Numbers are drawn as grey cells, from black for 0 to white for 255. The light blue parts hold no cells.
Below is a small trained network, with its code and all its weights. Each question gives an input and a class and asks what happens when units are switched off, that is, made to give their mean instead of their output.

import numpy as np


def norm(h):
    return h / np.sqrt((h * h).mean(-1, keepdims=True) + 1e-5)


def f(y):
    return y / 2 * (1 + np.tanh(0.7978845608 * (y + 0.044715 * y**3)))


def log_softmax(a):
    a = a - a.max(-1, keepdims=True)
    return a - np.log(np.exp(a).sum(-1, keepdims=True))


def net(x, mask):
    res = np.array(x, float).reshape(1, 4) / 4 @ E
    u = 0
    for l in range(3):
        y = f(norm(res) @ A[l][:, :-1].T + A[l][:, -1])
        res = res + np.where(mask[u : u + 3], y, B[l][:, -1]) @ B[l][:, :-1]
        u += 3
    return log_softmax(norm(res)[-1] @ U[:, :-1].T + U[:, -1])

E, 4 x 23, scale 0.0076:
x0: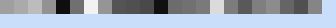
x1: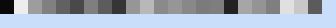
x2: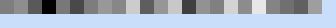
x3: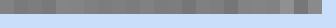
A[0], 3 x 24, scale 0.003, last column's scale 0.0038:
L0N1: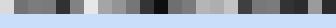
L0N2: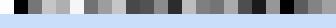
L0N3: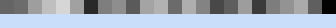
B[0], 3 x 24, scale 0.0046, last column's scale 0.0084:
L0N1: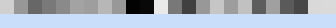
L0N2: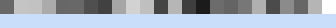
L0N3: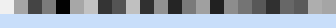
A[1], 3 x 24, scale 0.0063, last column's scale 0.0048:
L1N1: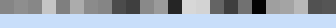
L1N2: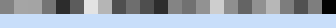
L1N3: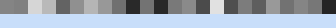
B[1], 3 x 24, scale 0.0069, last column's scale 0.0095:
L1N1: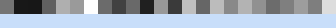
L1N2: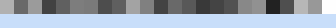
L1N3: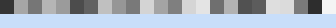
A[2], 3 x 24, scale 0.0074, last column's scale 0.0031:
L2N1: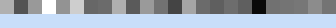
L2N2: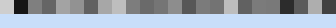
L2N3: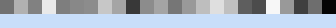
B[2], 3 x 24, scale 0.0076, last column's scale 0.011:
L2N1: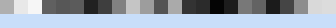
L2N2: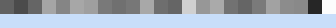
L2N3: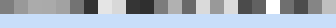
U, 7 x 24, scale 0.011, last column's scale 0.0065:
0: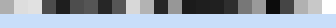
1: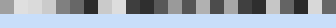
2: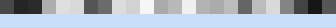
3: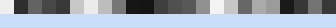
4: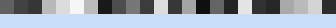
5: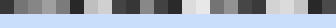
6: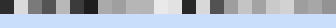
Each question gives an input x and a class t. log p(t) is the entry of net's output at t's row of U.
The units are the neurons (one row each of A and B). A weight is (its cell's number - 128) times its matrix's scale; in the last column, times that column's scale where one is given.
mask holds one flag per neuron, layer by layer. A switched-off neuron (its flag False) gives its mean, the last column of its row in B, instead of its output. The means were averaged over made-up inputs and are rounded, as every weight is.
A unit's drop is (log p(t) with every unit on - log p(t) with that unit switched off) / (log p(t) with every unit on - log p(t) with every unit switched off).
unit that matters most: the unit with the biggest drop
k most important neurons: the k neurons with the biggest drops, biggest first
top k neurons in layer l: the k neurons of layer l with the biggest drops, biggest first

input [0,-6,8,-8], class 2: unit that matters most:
L2N2
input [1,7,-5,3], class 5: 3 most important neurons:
L1N3; L1N2; L1N1
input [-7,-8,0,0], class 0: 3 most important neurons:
L2N1; L0N2; L1N1
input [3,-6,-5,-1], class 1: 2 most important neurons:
L2N3; L1N3
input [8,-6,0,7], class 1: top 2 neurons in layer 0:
L0N1; L0N3
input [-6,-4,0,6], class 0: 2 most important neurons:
L2N1; L1N1
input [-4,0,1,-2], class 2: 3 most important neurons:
L2N1; L1N3; L1N1
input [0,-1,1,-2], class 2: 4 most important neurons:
L1N3; L2N2; L2N1; L1N2
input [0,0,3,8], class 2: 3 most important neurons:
L2N1; L1N3; L0N2
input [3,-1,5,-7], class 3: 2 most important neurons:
L2N1; L0N1
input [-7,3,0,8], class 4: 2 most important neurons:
L0N2; L1N3
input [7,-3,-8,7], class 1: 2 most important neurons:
L1N3; L2N3
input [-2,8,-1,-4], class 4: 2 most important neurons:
L0N2; L1N3
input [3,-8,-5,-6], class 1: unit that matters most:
L2N3
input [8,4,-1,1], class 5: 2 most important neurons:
L1N3; L2N1
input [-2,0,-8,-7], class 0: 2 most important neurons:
L2N1; L0N2
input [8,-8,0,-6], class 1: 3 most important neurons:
L0N1; L1N3; L1N1
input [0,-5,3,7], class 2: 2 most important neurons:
L2N2; L1N2
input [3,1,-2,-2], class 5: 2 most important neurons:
L1N3; L0N2
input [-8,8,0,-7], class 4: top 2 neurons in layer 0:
L0N2; L0N3
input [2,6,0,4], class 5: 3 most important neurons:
L2N1; L0N2; L0N3
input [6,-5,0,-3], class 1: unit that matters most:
L0N1
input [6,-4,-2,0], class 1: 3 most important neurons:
L1N3; L2N3; L0N1
